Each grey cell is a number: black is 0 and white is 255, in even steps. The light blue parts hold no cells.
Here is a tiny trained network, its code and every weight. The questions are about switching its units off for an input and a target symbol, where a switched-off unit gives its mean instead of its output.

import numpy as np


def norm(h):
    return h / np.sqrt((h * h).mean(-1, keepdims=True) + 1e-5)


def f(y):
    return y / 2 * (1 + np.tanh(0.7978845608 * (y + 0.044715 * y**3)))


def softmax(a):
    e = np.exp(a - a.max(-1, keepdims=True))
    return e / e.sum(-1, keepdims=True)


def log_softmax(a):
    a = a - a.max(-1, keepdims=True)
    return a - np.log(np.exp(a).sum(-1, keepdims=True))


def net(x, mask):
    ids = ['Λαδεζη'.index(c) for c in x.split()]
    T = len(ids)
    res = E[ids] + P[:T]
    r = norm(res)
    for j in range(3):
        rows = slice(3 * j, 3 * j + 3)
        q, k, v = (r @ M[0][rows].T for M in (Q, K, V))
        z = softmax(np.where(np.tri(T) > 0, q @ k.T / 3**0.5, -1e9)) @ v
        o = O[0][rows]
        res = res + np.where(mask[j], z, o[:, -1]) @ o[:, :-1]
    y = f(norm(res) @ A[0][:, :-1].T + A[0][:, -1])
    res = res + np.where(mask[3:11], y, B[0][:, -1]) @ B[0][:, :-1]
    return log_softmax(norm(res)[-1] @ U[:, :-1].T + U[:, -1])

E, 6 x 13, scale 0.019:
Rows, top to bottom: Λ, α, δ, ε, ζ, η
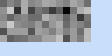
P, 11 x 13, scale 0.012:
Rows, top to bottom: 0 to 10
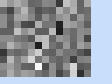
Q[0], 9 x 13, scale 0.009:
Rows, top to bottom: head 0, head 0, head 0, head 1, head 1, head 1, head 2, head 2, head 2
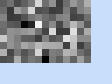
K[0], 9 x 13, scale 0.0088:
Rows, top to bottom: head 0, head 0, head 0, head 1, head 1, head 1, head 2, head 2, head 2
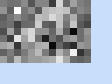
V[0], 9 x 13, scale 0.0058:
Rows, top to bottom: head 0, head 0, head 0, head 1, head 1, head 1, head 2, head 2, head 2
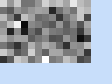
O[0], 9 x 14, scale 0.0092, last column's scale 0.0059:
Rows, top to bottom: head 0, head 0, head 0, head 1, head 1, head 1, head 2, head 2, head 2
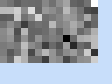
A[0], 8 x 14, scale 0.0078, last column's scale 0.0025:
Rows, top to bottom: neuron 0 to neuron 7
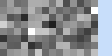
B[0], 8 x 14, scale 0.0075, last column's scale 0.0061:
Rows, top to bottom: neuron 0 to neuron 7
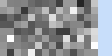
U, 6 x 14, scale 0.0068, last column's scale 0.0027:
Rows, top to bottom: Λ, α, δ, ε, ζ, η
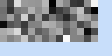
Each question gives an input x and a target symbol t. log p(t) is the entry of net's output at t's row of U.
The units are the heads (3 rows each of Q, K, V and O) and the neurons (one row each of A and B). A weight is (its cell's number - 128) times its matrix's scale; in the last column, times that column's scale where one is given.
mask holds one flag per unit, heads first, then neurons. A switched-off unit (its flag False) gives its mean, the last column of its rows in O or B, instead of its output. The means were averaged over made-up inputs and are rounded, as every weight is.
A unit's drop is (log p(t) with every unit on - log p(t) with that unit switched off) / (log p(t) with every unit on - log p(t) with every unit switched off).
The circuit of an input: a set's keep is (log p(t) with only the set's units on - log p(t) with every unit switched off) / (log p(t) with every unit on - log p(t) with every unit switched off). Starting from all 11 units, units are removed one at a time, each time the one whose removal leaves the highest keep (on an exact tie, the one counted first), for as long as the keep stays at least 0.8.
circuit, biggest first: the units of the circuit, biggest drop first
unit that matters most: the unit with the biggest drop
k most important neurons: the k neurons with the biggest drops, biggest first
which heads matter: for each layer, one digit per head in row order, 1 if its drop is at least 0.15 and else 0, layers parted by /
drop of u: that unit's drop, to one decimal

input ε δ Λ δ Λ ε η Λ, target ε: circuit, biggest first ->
(head 2; head 1)
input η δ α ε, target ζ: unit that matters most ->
head 0
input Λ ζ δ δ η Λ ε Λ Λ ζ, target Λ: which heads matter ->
010
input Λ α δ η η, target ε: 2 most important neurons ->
(neuron 2; neuron 6)
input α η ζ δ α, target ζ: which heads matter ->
111
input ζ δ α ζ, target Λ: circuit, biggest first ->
(head 0; neuron 7)
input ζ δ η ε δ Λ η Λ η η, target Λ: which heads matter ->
011
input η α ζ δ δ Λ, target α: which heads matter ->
101
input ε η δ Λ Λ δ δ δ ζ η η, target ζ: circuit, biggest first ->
(head 1; head 2)
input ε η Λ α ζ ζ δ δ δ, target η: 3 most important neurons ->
(neuron 5; neuron 0; neuron 4)
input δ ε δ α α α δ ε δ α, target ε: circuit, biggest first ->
(head 1; head 2; neuron 2)
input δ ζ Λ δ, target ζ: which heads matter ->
001
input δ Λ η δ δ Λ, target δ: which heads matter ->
010
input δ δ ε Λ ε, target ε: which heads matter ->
001
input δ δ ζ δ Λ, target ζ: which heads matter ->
000
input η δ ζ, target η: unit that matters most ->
neuron 6
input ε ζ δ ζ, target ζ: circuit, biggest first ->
(head 2; head 0)
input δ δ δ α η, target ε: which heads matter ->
001
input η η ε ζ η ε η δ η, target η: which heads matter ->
010
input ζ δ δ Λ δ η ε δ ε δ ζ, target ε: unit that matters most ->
head 2
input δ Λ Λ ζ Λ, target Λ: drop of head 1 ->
0.4
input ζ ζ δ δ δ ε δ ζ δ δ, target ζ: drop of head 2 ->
0.2
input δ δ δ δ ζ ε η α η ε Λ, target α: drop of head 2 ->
0.1
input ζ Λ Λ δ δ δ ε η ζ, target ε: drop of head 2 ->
0.7
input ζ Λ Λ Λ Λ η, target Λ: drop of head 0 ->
0.1
